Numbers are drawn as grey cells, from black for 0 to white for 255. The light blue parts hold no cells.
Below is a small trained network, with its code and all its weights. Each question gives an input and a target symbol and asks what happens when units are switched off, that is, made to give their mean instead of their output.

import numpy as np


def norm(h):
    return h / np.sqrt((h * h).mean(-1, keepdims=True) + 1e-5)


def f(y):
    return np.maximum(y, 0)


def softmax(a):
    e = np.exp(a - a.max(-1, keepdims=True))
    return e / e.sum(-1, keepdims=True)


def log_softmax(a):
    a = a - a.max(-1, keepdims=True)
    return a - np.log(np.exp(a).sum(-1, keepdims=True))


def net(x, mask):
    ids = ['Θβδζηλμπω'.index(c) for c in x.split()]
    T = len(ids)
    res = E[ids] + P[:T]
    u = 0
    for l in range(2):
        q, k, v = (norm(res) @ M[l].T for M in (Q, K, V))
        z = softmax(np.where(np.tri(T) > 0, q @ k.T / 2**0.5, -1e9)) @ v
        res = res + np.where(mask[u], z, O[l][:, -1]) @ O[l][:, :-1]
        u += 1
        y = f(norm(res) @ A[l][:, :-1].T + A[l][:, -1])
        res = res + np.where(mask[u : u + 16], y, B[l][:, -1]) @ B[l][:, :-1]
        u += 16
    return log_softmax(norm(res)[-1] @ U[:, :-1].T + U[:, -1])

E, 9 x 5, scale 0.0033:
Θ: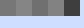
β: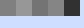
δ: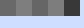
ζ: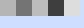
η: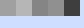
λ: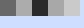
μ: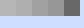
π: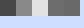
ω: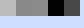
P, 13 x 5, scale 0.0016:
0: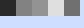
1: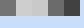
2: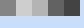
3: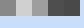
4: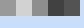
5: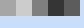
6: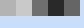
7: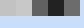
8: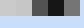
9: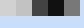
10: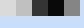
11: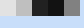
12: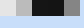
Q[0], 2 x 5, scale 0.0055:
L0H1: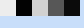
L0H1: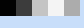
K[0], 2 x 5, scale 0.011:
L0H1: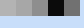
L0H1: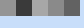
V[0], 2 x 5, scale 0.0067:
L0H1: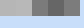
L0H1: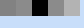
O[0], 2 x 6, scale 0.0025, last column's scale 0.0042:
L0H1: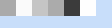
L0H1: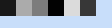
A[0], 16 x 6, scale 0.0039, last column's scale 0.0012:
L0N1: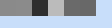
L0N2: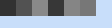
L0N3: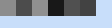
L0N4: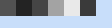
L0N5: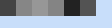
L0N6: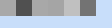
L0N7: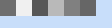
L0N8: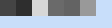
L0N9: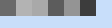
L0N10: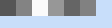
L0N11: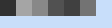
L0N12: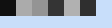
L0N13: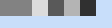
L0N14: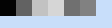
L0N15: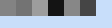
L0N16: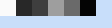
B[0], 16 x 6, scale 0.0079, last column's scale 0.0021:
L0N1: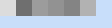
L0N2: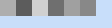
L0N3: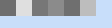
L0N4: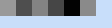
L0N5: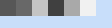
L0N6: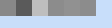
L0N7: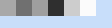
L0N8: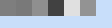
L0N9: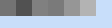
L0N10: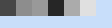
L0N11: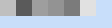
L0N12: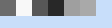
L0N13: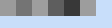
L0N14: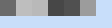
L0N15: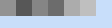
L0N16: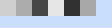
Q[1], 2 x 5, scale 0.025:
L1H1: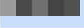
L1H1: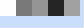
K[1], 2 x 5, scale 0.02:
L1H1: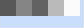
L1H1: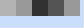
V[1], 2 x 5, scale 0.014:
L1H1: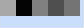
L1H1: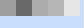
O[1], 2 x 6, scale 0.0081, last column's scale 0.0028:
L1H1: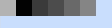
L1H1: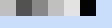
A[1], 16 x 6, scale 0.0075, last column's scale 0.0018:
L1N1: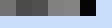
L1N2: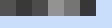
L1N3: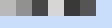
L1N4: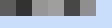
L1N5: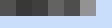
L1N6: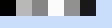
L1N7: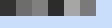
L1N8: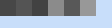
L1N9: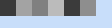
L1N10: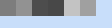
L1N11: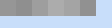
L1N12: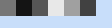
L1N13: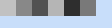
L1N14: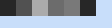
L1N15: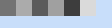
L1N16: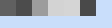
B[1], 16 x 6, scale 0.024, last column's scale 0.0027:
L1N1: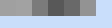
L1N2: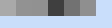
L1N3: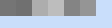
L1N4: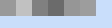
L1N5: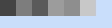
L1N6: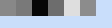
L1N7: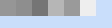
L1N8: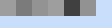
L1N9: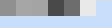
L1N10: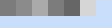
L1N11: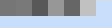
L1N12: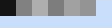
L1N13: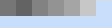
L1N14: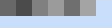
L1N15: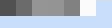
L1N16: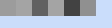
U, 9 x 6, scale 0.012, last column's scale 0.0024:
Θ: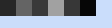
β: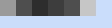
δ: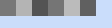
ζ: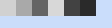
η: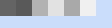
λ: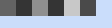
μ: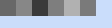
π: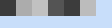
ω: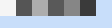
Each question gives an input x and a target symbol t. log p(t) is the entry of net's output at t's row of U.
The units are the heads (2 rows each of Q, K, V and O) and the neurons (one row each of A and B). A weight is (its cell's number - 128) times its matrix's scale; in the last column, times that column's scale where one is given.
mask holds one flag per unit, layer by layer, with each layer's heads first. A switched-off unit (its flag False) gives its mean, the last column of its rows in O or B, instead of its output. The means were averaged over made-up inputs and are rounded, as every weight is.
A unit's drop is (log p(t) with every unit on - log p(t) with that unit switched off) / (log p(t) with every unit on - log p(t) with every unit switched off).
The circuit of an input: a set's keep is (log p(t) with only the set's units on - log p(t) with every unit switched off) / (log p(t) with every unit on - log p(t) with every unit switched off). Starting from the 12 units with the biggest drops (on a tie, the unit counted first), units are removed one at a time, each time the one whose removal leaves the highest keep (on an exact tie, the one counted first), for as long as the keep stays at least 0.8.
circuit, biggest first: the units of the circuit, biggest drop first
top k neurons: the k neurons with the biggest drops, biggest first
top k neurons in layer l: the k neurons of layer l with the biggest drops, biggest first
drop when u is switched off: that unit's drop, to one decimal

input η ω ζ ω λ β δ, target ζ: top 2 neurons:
(L0N7; L0N12)
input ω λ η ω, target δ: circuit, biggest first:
(L1H1; L1N6)
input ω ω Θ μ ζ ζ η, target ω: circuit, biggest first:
(L1H1)
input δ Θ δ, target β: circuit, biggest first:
(L1H1; L0H1)
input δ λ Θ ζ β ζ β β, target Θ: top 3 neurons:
(L0N4; L0N12; L1N5)
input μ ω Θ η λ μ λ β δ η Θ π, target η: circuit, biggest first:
(L1N7; L1N9)
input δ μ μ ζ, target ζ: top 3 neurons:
(L0N7; L0N3; L0N12)
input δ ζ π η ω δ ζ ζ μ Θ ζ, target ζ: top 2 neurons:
(L0N7; L0N6)
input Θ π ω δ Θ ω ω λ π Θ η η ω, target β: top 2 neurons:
(L0N4; L0N1)
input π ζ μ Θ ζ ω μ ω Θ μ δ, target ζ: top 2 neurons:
(L0N7; L0N5)
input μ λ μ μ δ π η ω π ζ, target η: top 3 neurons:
(L1N12; L0N7; L1N16)
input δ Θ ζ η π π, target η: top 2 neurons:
(L1N7; L0N10)
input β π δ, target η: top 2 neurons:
(L0N16; L0N14)
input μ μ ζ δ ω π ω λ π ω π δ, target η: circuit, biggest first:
(L1H1)
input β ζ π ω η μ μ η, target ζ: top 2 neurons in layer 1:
(L1N11; L1N9)
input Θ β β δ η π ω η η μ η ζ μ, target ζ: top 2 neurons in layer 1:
(L1N11; L1N15)
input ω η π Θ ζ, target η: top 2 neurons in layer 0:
(L0N5; L0N16)
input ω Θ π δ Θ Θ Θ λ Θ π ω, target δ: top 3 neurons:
(L0N12; L1N6; L0N5)
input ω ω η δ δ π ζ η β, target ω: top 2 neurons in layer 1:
(L1N15; L1N5)
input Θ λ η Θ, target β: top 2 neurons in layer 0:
(L0N4; L0N7)
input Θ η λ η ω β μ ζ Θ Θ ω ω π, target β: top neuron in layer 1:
(L1N5)
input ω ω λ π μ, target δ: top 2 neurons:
(L0N12; L1N6)
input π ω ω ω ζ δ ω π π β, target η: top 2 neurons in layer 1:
(L1N13; L1N3)
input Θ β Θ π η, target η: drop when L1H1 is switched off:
0.0
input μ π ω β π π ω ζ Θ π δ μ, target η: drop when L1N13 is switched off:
0.1
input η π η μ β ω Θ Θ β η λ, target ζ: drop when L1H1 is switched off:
0.4
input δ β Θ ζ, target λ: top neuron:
(L0N13)
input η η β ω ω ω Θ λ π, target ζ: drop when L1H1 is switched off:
0.7
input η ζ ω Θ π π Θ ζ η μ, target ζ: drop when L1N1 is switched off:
-0.1
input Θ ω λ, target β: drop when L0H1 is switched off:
1.1
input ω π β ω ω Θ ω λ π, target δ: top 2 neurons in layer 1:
(L1N6; L1N15)
